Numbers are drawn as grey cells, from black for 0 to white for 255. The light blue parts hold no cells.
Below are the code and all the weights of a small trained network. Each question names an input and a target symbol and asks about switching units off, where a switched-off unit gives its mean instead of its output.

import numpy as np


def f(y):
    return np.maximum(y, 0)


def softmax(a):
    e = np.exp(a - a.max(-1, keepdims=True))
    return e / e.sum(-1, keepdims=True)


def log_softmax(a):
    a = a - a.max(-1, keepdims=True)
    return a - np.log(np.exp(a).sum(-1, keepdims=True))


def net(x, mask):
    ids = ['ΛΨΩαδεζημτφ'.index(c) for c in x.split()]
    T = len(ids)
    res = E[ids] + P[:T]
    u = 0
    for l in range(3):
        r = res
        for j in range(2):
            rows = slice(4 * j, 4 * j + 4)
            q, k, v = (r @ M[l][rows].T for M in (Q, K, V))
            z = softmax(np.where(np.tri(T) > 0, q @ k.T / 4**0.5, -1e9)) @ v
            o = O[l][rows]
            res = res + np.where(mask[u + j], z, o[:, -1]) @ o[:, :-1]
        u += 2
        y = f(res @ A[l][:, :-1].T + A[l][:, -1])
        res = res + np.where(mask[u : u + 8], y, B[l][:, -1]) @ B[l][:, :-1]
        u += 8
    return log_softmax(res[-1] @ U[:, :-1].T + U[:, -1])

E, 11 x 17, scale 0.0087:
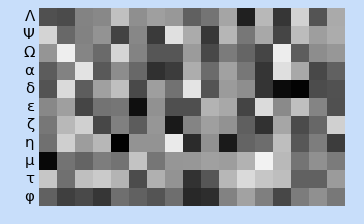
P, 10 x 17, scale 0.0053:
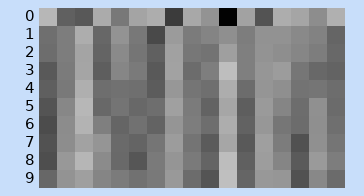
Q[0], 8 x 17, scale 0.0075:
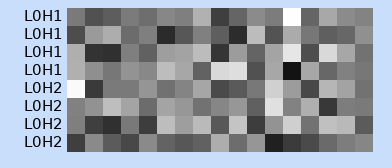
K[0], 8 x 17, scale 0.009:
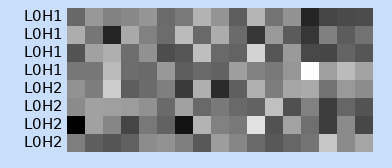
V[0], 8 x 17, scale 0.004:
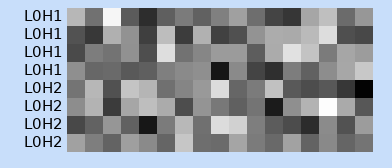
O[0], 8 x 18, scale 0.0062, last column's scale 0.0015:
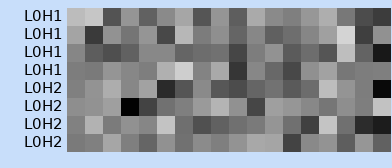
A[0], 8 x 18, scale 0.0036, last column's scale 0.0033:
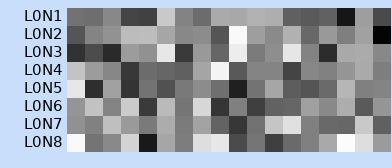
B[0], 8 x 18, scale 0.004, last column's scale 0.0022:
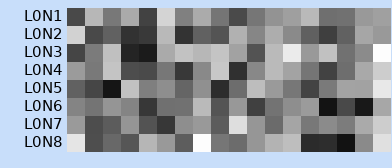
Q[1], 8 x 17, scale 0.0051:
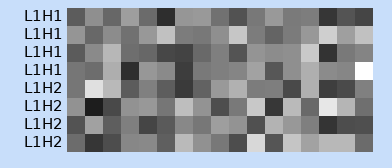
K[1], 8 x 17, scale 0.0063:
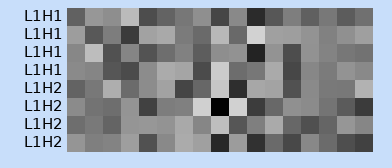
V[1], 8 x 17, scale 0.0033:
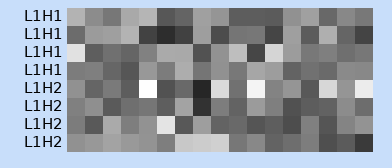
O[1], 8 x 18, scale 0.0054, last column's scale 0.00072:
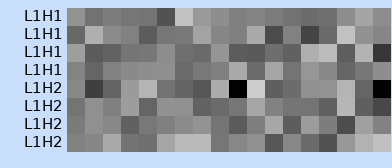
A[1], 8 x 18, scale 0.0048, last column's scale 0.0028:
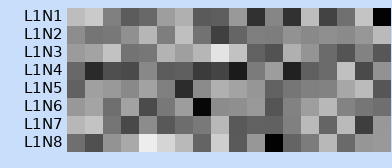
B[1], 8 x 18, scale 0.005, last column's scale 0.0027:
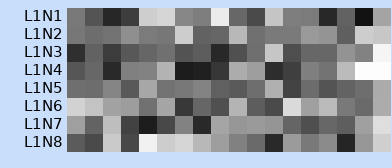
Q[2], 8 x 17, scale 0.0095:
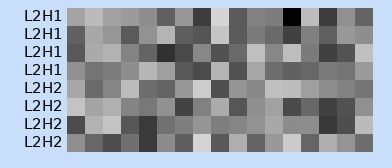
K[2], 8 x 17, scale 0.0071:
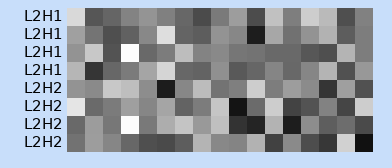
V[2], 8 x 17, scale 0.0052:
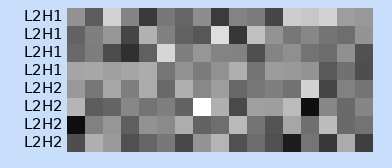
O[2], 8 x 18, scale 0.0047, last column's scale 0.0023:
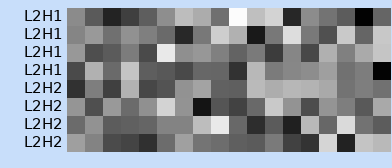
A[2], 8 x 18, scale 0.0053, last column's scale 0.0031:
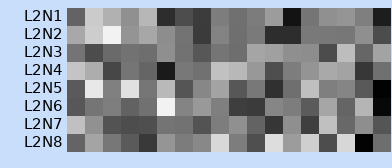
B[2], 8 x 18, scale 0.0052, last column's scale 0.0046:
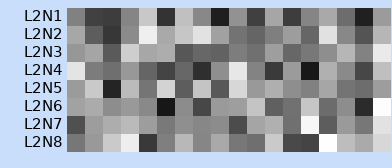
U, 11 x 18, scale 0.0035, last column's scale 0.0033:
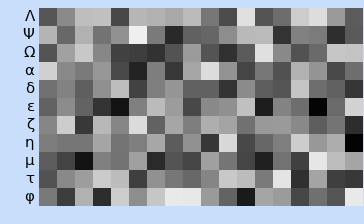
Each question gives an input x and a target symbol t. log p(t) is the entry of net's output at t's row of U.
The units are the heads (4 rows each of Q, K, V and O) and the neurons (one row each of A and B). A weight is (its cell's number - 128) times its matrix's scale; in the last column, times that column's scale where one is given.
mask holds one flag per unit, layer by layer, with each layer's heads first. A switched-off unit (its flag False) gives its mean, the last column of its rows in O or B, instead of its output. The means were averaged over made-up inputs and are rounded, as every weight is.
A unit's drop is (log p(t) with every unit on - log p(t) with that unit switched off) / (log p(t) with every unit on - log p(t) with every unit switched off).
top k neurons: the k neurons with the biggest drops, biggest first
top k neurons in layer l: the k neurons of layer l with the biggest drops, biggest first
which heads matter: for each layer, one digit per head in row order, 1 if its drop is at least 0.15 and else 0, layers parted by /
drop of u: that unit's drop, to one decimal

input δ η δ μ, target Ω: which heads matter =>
10 / 00 / 10
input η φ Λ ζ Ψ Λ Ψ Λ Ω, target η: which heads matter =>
00 / 01 / 10
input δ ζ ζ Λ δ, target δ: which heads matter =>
01 / 00 / 10
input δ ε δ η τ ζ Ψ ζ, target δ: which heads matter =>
01 / 00 / 10
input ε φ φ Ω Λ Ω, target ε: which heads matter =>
00 / 00 / 11
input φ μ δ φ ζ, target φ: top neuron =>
[L1N4]
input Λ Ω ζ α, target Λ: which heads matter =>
00 / 00 / 01
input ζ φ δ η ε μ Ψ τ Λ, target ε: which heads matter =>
00 / 10 / 10
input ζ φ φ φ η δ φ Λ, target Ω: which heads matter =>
00 / 00 / 10
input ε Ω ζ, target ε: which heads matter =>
00 / 00 / 11
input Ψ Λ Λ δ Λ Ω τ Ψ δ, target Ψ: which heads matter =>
00 / 00 / 01
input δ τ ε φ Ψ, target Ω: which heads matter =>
10 / 00 / 10
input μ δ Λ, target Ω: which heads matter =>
10 / 00 / 10
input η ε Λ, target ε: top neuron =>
[L0N6]
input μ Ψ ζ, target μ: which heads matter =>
10 / 00 / 00
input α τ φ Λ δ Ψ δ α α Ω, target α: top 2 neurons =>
[L2N4 L1N7]
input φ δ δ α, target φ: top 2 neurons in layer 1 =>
[L1N4 L1N8]
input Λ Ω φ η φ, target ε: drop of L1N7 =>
0.0
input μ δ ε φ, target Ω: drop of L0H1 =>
0.6
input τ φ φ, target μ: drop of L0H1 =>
0.1
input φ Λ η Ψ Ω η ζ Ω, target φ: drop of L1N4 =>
0.2
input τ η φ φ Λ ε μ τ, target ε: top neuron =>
[L0N6]
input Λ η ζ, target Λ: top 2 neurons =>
[L2N8 L1N8]
